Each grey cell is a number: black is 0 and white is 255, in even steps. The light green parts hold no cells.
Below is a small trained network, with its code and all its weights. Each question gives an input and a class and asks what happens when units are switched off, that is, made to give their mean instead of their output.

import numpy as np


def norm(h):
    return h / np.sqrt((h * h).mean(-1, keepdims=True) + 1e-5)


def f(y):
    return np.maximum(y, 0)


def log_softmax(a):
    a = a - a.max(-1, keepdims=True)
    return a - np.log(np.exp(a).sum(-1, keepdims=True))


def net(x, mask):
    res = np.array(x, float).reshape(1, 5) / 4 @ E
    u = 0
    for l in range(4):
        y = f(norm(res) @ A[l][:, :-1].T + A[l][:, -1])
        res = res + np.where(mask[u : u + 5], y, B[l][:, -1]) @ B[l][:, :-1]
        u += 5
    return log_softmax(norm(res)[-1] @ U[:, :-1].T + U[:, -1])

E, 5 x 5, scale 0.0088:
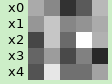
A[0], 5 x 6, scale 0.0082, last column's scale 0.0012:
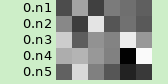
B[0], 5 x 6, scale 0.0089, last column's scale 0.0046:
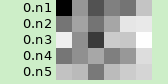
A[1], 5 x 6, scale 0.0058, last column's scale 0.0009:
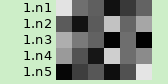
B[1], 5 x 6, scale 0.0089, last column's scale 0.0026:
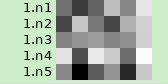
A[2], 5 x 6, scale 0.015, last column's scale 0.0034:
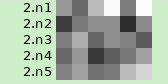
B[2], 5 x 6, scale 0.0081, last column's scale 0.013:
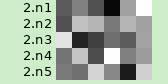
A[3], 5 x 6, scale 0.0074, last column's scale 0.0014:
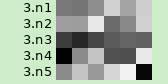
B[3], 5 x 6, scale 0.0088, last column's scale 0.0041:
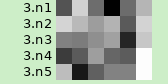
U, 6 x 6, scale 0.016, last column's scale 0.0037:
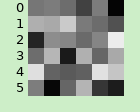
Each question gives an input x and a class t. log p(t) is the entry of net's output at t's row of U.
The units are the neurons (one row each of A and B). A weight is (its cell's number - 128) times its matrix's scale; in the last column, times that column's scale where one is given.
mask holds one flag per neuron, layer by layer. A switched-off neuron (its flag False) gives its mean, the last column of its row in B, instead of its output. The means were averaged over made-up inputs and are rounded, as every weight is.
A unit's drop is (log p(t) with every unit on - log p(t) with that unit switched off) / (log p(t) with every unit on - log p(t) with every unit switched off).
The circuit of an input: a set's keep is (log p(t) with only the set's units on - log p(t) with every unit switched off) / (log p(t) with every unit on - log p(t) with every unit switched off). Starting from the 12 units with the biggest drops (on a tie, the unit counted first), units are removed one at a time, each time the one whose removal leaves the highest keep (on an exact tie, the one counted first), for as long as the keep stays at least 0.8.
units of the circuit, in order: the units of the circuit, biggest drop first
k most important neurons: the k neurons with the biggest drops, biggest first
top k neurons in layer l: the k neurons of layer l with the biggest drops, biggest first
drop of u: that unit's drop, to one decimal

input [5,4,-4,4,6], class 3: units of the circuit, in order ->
2.n4
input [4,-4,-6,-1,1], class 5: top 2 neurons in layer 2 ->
2.n1, 2.n2
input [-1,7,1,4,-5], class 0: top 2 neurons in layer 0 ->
0.n3, 0.n4
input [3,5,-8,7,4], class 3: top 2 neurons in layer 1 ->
1.n4, 1.n1
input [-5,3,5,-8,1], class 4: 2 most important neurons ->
0.n3, 3.n5
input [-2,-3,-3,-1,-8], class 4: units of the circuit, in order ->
0.n2, 2.n5
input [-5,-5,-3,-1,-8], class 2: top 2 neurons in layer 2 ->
2.n3, 2.n5
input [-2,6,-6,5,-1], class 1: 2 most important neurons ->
0.n4, 0.n3
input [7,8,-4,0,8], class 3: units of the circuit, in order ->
2.n4, 2.n1
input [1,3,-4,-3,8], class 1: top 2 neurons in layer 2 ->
2.n5, 2.n1
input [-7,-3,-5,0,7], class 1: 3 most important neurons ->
3.n2, 0.n5, 2.n1
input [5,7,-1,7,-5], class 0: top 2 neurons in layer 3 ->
3.n5, 3.n3
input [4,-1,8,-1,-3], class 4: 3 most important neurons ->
1.n4, 3.n4, 1.n5
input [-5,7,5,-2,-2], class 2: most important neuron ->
2.n1
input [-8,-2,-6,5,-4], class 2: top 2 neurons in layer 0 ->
0.n2, 0.n3
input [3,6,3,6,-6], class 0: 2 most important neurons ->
1.n4, 2.n1
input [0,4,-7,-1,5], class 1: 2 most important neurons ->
2.n5, 2.n1
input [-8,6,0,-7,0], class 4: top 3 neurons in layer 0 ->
0.n3, 0.n2, 0.n1
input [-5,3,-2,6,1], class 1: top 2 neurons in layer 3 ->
3.n2, 3.n1
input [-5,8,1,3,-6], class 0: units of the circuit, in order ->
2.n1
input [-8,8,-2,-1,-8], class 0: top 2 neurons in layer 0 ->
0.n5, 0.n3
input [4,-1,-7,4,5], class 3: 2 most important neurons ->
2.n4, 0.n5
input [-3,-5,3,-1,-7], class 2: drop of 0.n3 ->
0.1
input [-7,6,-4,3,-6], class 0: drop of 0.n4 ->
-0.1
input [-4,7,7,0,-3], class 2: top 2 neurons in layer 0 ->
0.n3, 0.n5
